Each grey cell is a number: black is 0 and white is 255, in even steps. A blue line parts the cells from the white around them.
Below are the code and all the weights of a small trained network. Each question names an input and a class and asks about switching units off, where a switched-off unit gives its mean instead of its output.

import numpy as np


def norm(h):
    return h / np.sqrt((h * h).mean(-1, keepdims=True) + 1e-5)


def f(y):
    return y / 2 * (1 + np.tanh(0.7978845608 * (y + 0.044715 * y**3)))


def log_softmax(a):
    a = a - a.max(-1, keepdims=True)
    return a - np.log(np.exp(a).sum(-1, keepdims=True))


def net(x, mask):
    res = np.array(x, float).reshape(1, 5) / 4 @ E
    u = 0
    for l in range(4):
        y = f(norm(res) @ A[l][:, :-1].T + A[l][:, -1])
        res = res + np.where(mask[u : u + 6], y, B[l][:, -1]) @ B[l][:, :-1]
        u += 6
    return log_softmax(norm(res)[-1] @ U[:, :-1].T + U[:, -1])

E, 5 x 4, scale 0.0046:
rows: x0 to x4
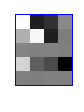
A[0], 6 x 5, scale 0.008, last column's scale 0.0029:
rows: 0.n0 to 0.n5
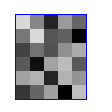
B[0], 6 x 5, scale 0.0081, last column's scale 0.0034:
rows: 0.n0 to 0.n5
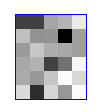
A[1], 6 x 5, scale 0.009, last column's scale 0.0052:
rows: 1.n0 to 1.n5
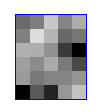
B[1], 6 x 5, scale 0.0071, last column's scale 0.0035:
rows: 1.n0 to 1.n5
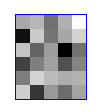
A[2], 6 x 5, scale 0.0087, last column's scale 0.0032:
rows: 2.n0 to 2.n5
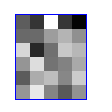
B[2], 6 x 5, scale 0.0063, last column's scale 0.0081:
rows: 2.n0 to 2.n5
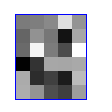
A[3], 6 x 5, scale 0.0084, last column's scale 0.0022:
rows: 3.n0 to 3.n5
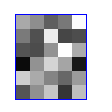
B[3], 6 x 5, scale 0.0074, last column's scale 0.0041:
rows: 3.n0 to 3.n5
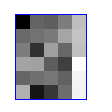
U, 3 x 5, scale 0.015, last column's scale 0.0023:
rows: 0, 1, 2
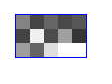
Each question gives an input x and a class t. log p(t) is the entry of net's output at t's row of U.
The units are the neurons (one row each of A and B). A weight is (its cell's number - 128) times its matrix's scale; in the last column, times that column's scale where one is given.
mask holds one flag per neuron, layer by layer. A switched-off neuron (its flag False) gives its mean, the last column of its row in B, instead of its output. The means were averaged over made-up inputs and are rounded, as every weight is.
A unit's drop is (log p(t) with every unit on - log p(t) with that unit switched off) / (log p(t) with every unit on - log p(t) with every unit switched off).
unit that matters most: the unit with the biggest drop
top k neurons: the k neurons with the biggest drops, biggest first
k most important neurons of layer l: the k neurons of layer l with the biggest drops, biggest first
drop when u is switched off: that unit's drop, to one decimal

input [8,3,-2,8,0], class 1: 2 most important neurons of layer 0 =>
[0.n4 0.n5]
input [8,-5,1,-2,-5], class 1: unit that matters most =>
2.n2
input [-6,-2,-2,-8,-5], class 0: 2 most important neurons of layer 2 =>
[2.n2 2.n4]
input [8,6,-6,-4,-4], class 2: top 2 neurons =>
[0.n4 0.n0]
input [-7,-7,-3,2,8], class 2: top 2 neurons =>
[0.n5 2.n0]
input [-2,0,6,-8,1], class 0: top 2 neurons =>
[2.n2 3.n2]
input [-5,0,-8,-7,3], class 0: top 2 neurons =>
[2.n2 2.n4]
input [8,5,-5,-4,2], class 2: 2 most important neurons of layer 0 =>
[0.n4 0.n0]
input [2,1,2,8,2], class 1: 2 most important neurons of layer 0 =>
[0.n1 0.n0]
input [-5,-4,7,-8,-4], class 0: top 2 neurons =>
[2.n2 3.n3]
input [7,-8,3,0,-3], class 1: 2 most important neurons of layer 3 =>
[3.n5 3.n2]
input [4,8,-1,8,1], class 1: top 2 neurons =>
[0.n4 0.n0]
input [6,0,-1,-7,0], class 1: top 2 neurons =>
[2.n2 0.n5]
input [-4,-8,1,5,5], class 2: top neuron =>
[2.n0]
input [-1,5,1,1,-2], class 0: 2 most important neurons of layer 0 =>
[0.n1 0.n3]
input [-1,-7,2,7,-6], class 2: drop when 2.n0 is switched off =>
0.2
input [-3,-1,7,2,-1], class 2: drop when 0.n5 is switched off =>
1.0
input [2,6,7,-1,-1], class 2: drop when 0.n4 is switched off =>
1.3
